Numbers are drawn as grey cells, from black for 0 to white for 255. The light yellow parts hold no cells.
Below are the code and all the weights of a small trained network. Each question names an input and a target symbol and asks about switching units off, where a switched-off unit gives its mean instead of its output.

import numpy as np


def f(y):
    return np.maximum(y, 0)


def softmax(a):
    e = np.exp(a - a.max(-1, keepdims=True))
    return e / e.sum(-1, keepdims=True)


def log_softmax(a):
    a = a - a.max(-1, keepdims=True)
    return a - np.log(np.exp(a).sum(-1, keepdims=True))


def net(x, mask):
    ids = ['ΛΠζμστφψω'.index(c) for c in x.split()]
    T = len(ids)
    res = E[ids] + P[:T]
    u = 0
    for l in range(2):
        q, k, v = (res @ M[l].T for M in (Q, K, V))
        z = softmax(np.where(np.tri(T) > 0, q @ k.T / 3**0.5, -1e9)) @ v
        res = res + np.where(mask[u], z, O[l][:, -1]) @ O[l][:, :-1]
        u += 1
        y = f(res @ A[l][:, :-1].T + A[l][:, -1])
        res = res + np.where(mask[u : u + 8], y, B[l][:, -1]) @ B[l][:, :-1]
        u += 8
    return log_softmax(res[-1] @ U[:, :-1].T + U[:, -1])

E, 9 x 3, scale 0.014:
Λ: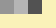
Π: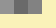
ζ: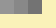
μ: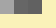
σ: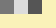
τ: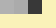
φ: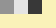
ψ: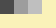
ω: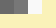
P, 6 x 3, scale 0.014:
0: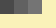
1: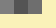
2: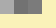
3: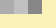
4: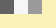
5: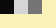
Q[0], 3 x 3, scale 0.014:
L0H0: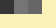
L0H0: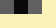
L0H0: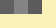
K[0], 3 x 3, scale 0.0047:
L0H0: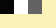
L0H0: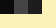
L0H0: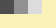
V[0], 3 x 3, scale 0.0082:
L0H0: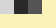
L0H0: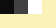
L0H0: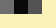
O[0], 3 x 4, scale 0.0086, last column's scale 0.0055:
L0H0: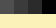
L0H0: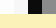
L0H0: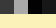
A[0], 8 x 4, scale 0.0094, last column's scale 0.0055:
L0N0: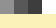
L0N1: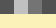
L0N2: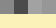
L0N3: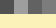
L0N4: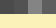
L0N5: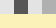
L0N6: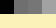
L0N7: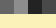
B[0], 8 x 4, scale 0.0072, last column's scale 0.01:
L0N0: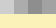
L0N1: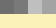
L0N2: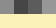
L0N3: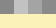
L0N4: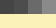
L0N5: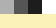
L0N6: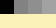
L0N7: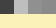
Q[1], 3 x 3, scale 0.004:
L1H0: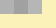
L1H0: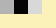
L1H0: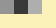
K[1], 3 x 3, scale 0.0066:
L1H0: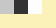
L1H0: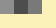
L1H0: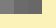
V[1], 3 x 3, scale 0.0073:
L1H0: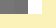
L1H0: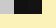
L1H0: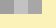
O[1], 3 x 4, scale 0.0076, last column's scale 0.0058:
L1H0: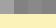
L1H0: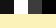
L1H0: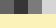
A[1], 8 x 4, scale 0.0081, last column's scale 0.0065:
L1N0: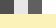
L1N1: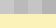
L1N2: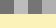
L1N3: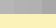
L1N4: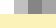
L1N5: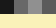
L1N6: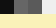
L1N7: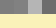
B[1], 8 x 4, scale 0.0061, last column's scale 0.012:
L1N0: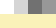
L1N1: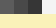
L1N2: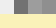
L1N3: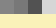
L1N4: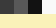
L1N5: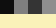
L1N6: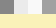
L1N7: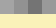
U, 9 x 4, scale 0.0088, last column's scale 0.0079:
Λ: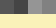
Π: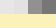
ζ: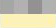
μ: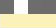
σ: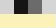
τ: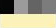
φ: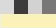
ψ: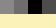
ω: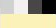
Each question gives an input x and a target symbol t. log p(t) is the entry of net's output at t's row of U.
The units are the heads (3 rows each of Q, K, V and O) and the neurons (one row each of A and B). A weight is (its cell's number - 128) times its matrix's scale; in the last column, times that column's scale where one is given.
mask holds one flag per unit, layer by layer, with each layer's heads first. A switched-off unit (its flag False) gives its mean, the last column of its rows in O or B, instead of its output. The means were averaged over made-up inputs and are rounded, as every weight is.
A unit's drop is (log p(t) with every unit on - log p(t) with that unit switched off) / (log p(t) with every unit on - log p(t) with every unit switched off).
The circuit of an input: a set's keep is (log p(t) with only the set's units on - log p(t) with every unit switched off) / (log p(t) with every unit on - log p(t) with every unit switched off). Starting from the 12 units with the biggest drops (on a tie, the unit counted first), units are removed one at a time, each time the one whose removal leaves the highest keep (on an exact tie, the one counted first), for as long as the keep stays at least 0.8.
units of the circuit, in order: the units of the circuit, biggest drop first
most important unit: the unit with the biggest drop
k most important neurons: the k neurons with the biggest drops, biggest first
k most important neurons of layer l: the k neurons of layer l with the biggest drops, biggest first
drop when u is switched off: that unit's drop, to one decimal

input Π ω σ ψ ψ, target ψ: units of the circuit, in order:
[L0H0, L0N5, L1N4, L1N1]
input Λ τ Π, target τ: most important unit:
L0H0
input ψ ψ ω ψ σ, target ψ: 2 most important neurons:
[L1N4, L1N1]
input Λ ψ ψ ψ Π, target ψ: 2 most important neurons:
[L1N4, L0N5]
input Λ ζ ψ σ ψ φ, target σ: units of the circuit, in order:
[L1H0, L0H0]
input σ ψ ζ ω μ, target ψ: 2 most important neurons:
[L1N4, L1N6]
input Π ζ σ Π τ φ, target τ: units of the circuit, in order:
[L0H0, L0N6]
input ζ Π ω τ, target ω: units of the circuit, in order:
[L1H0, L1N0]
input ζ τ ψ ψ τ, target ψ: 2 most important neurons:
[L1N4, L1N1]
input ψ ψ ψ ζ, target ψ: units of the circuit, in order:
[L0N5, L1N4]
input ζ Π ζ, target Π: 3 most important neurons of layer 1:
[L1N4, L1N1, L1N0]
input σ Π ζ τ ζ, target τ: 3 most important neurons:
[L1N5, L0N6, L0N5]
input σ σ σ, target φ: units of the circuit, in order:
[L0H0, L1N4]
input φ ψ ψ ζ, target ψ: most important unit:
L1H0
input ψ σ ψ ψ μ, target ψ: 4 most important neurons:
[L1N4, L0N5, L0N6, L1N6]
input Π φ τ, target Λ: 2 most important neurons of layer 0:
[L0N5, L0N7]
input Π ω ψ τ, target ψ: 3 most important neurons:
[L0N5, L1N4, L1N6]
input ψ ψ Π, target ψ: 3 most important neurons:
[L0N0, L1N4, L0N6]
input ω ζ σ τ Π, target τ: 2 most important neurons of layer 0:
[L0N6, L0N0]
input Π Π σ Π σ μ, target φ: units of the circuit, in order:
[L0H0]
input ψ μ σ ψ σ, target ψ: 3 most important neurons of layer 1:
[L1N4, L1N1, L1N3]
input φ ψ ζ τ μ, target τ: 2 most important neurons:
[L1N5, L0N6]
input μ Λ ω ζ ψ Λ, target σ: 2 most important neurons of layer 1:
[L1N2, L1N5]
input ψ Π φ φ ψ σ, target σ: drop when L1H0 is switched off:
0.2
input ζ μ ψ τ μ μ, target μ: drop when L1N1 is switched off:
0.1
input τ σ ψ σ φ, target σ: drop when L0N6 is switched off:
0.1
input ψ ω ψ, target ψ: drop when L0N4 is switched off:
0.0
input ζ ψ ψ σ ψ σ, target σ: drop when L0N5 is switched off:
-0.2
